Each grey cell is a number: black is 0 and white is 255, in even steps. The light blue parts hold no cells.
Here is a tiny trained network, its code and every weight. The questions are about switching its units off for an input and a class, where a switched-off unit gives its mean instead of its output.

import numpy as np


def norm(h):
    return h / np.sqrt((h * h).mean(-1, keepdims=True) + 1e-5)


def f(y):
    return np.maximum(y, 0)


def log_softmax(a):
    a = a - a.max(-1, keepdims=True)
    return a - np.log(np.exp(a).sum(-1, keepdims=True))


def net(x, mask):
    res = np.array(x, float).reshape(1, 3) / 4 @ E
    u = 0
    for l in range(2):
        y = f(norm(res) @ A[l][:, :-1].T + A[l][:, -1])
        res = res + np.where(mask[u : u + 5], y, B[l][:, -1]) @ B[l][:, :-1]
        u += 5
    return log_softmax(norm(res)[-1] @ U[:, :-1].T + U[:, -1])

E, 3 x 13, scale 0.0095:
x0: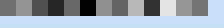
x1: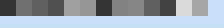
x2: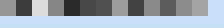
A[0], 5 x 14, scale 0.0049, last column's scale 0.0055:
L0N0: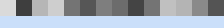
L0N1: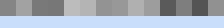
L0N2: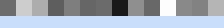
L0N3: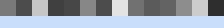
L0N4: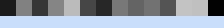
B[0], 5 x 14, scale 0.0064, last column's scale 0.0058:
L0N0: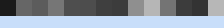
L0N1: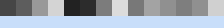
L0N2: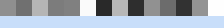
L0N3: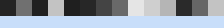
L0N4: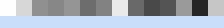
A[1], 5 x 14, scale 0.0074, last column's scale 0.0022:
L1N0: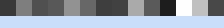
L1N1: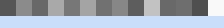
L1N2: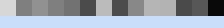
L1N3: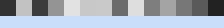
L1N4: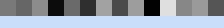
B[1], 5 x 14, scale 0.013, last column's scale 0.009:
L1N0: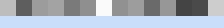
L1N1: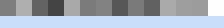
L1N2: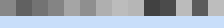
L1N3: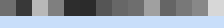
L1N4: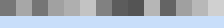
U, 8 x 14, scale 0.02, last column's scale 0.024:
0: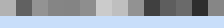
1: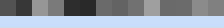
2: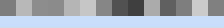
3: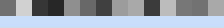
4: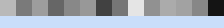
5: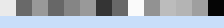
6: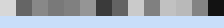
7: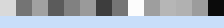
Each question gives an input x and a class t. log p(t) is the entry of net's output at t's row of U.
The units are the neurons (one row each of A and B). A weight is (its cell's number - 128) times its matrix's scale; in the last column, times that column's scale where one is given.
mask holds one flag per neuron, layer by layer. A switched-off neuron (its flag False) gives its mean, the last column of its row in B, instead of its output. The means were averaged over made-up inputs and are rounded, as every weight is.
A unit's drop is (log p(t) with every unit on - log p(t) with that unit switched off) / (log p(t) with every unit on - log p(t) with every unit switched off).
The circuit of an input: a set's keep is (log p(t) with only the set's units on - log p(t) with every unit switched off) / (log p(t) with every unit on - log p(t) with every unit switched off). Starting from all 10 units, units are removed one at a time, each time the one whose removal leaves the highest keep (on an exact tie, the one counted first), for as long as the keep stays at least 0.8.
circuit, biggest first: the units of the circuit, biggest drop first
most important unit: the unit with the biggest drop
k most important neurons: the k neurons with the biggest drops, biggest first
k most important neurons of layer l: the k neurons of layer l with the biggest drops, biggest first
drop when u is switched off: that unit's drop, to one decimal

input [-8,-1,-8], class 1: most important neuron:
[L1N3]
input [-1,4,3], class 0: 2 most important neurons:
[L0N2 L1N0]
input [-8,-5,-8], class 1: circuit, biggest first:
[L1N3 L0N2]
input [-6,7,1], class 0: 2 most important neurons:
[L1N0 L0N2]
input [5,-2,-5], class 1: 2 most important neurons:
[L1N3 L1N1]
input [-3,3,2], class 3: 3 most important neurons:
[L1N1 L0N3 L1N3]
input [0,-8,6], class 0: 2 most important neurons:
[L1N2 L1N3]
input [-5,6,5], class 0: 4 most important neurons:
[L1N0 L1N3 L0N2 L1N4]
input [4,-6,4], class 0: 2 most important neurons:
[L1N2 L1N3]
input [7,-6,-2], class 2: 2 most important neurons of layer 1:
[L1N4 L1N0]
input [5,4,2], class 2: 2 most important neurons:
[L1N4 L1N2]
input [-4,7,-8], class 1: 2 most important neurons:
[L1N3 L1N2]
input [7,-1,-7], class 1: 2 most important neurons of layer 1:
[L1N3 L1N1]
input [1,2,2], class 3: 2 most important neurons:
[L0N3 L1N3]
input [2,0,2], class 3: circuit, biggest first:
[L1N3]
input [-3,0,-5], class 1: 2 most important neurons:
[L1N3 L0N2]
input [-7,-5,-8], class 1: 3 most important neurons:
[L1N3 L0N2 L1N4]
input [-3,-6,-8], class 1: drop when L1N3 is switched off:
1.3
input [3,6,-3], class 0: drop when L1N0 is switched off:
0.2
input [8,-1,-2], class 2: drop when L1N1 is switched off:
0.0
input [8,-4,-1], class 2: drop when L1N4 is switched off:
1.0
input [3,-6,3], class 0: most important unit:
L1N2
